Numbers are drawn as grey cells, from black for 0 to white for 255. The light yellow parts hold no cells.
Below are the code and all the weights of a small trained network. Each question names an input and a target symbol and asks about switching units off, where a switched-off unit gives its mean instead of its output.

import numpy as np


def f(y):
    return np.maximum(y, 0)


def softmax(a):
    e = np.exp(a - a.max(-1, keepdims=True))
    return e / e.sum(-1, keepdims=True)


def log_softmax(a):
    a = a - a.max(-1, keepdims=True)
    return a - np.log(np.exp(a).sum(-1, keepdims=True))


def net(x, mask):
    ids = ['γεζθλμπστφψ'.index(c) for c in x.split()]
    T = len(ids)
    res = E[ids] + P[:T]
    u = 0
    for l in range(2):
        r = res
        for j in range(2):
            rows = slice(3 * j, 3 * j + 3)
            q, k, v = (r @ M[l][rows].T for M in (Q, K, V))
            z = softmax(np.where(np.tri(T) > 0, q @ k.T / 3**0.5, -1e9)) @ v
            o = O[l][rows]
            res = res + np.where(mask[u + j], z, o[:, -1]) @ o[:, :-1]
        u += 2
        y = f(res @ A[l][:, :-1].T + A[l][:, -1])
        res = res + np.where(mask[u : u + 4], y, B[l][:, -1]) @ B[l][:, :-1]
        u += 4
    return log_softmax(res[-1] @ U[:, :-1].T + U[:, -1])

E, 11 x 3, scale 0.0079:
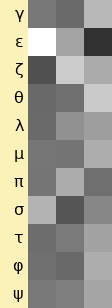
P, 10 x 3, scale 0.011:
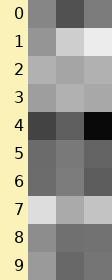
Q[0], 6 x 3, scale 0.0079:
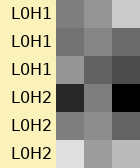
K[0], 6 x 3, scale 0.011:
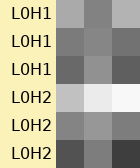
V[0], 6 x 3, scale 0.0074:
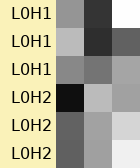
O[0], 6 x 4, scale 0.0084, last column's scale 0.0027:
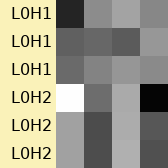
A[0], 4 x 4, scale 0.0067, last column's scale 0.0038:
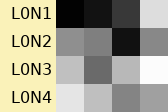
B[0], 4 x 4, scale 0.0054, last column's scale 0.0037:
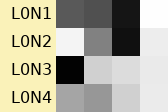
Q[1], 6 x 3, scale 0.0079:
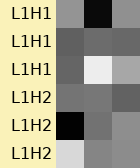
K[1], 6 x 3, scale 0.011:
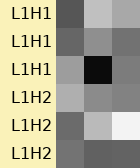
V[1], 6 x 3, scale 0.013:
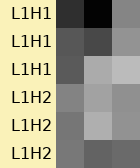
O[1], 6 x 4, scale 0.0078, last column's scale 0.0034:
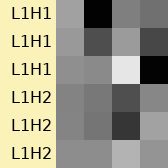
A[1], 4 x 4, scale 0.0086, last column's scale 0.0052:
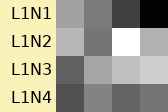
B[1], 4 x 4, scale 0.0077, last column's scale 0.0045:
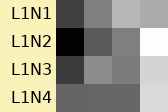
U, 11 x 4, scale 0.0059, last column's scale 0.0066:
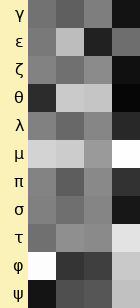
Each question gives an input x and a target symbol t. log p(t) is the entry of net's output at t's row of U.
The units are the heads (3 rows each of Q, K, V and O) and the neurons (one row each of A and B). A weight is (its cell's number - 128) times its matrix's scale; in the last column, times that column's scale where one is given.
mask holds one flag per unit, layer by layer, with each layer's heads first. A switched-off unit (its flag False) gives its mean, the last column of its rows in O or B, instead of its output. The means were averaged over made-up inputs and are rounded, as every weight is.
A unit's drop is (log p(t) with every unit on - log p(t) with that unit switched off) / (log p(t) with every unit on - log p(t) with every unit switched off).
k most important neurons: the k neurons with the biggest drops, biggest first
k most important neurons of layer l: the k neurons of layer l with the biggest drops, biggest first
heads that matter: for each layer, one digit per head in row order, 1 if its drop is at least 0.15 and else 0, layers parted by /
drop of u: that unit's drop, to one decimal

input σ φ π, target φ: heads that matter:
10 / 11
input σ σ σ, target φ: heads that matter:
11 / 11
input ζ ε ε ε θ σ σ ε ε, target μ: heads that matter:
00 / 11
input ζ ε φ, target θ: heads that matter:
01 / 10
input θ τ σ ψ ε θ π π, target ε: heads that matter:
11 / 10
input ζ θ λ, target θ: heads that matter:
01 / 10
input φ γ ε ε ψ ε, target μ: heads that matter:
00 / 10
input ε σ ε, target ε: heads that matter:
01 / 10
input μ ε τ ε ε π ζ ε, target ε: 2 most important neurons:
L0N2, L0N3
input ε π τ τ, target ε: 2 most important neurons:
L0N2, L1N2
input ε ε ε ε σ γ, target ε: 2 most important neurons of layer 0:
L0N3, L0N1
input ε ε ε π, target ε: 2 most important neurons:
L0N2, L1N2
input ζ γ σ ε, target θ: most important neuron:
L1N2
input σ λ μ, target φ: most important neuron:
L0N1
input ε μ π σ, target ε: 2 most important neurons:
L0N2, L1N2
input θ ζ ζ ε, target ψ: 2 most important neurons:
L1N2, L0N3
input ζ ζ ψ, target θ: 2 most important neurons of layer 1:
L1N2, L1N3
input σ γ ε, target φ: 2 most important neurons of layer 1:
L1N3, L1N1
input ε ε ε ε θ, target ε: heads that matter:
00 / 10
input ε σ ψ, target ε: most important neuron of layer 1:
L1N2
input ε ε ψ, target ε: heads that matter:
01 / 10
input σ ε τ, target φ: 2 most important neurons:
L0N1, L1N2
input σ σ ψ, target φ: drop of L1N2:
0.2
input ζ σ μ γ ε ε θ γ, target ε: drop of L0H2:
0.3
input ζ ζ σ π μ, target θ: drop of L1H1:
1.3
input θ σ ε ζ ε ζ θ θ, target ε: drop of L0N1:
0.0
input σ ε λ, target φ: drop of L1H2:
0.2
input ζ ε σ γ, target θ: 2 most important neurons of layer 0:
L0N1, L0N3
